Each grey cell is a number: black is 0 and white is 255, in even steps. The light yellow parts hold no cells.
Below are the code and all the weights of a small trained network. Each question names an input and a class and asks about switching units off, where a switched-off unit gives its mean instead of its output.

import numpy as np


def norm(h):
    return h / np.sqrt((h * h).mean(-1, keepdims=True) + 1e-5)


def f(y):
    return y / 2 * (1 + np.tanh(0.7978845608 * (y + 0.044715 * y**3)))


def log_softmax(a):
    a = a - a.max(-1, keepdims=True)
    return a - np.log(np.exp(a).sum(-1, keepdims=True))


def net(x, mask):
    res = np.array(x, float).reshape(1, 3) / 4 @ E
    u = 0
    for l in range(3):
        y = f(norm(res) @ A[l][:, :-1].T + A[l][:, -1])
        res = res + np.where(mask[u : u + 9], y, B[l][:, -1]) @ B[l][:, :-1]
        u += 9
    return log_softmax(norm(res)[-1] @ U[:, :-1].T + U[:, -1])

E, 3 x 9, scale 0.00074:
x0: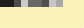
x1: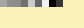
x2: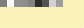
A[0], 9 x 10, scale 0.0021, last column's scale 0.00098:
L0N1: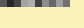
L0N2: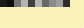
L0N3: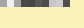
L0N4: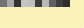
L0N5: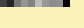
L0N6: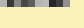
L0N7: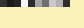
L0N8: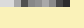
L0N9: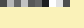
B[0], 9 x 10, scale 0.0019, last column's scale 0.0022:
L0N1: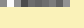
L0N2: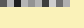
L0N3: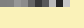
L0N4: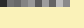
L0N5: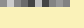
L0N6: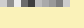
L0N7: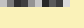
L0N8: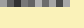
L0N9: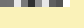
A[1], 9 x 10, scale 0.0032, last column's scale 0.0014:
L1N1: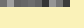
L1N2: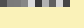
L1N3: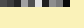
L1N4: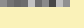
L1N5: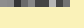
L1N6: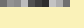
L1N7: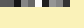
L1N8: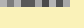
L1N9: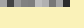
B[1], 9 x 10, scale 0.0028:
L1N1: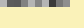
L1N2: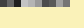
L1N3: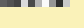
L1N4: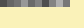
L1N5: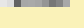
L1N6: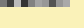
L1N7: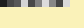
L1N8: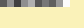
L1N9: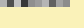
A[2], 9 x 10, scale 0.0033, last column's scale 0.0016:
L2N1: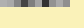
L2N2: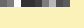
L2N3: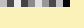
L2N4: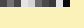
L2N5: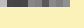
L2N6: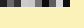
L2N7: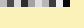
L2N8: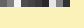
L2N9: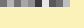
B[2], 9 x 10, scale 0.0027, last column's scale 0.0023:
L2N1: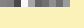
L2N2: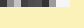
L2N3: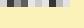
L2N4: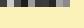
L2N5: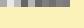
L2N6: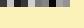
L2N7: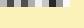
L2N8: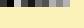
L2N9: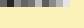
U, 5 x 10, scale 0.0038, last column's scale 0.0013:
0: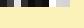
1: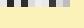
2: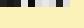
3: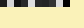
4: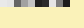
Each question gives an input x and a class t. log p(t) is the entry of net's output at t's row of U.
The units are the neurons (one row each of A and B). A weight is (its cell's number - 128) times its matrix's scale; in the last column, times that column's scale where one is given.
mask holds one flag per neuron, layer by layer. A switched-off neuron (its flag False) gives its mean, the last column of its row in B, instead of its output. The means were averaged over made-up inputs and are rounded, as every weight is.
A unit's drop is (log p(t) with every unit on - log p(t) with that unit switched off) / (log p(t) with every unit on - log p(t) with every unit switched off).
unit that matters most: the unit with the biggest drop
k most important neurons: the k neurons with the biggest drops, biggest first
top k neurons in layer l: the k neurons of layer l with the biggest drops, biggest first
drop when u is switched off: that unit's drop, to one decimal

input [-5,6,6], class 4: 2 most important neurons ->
[L0N9 L1N7]
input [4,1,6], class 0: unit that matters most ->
L0N9
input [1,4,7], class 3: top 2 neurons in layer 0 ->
[L0N6 L0N4]
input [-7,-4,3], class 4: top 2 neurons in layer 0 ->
[L0N8 L0N6]
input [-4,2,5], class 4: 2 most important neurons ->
[L0N9 L0N8]
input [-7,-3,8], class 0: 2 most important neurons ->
[L0N7 L0N2]
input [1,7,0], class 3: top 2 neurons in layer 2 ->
[L2N4 L2N6]
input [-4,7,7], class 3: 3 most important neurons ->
[L0N9 L1N2 L0N4]
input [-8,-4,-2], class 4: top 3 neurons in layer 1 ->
[L1N6 L1N8 L1N1]
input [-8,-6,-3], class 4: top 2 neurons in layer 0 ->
[L0N9 L0N3]
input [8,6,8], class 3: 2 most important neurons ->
[L1N2 L0N6]
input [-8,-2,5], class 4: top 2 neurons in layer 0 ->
[L0N8 L0N9]
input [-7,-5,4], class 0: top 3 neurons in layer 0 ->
[L0N7 L0N2 L0N9]
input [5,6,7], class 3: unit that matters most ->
L1N2
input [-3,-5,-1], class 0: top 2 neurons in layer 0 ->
[L0N9 L0N7]
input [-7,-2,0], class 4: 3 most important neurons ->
[L0N9 L0N8 L1N6]
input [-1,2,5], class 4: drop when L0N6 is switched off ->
0.7
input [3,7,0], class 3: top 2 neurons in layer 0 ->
[L0N9 L0N4]
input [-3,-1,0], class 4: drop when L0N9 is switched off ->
0.6
